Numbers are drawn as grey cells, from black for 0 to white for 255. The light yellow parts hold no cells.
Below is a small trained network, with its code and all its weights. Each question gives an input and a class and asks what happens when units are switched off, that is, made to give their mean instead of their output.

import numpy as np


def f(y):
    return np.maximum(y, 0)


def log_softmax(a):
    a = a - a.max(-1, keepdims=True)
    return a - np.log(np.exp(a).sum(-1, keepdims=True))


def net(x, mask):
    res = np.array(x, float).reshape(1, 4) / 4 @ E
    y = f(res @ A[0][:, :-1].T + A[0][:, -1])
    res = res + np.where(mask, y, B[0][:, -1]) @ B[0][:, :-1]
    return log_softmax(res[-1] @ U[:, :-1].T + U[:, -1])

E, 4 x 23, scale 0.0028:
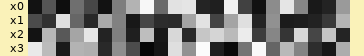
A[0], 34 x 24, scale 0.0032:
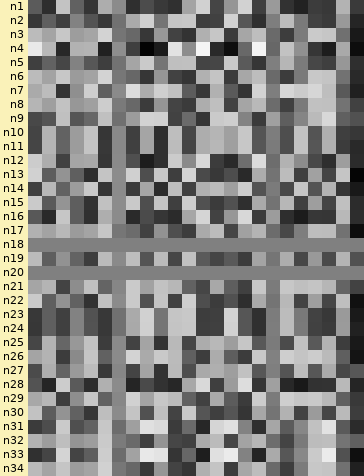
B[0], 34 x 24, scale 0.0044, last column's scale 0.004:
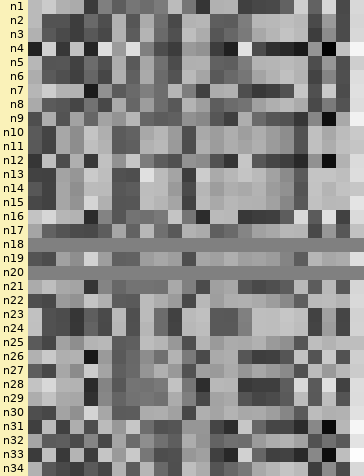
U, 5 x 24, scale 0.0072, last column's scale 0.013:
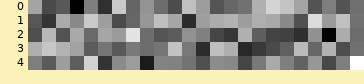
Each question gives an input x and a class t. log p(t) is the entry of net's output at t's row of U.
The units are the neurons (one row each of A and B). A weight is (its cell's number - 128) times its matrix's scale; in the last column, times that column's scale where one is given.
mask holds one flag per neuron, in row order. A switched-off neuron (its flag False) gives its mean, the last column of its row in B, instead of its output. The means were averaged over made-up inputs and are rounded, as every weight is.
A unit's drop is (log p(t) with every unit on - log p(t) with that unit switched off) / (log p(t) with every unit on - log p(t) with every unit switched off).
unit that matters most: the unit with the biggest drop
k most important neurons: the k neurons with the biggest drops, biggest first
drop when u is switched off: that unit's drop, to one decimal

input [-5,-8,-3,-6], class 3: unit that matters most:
n7
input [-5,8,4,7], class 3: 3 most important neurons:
[n28, n16, n1]
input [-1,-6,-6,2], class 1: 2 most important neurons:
[n13, n15]
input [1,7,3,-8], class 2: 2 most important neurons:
[n33, n31]
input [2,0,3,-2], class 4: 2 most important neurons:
[n13, n15]
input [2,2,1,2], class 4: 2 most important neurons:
[n33, n31]
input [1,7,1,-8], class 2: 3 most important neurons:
[n33, n31, n9]
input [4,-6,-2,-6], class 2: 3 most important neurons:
[n33, n31, n9]
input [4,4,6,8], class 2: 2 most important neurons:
[n4, n12]
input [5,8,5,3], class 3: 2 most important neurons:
[n28, n16]
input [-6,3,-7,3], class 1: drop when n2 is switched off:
0.2
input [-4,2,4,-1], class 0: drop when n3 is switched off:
0.2
